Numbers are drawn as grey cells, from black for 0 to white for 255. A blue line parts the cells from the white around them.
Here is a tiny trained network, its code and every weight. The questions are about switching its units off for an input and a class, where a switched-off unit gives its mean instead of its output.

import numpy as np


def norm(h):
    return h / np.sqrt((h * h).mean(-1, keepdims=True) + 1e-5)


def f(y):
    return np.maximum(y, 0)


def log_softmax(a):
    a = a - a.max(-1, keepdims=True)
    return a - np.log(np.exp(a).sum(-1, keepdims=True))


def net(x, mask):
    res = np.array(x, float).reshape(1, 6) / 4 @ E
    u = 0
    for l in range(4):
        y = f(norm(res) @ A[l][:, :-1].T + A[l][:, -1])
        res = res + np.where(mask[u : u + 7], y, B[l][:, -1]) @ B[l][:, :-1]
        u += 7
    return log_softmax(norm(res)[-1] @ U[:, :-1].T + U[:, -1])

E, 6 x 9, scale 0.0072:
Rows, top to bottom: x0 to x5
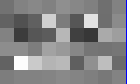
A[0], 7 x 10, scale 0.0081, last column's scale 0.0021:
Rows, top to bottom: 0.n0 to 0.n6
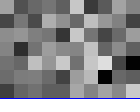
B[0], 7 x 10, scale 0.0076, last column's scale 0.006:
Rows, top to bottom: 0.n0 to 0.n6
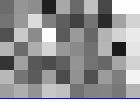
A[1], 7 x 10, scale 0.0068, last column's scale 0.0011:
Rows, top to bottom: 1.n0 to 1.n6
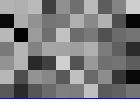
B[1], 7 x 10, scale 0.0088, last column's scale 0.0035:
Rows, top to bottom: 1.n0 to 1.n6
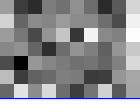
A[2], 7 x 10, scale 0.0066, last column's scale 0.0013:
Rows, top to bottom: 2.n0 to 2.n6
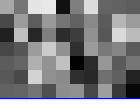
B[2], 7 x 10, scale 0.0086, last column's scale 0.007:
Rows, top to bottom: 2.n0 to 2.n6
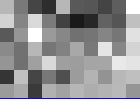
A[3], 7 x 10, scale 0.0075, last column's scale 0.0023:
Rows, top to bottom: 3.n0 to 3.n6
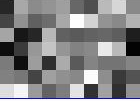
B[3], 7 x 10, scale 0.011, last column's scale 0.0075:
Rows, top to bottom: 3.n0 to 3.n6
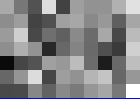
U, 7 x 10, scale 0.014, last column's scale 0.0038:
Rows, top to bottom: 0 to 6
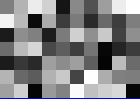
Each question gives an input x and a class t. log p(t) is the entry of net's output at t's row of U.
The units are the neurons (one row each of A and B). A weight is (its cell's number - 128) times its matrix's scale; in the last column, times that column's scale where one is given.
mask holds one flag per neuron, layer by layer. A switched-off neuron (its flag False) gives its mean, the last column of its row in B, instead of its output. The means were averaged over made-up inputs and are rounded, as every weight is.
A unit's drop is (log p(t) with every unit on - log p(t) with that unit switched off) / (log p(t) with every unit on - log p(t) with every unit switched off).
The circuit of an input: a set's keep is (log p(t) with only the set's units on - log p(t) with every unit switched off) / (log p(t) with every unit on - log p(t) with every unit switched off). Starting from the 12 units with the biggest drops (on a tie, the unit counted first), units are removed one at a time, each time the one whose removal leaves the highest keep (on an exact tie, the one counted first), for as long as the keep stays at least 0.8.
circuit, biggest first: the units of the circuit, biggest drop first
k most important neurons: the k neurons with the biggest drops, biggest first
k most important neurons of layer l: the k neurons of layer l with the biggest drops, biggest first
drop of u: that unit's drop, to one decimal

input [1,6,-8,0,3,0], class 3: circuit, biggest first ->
[2.n0]
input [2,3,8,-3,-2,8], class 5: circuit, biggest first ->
[1.n2, 0.n2]
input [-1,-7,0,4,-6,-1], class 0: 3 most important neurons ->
[0.n2, 2.n0, 2.n2]
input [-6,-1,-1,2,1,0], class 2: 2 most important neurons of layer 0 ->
[0.n0, 0.n1]
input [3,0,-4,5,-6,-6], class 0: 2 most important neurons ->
[0.n2, 0.n0]
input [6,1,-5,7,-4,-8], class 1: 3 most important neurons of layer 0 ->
[0.n5, 0.n3, 0.n4]
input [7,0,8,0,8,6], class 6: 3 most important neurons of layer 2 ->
[2.n5, 2.n2, 2.n6]
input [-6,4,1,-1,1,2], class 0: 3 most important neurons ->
[0.n1, 0.n4, 2.n5]
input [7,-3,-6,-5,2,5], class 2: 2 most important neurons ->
[3.n6, 0.n0]
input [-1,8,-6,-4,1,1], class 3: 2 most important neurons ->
[0.n1, 2.n0]
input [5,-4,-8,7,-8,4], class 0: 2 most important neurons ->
[0.n2, 0.n0]
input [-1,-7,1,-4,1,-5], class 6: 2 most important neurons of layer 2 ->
[2.n0, 2.n6]
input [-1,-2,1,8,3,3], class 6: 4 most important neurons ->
[0.n0, 0.n2, 1.n4, 0.n3]
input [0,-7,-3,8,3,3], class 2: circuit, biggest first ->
[3.n6]
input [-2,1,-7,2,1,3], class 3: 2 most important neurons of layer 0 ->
[0.n3, 0.n0]
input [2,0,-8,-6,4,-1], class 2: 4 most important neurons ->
[3.n6, 0.n0, 0.n1, 1.n1]
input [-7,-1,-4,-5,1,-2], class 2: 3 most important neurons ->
[0.n0, 3.n6, 2.n4]
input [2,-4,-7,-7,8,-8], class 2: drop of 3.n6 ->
0.2
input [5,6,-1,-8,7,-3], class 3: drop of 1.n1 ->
0.1
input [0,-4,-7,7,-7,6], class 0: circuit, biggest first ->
[0.n2]
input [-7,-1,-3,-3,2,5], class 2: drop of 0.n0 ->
0.8
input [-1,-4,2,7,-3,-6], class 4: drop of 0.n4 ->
0.0
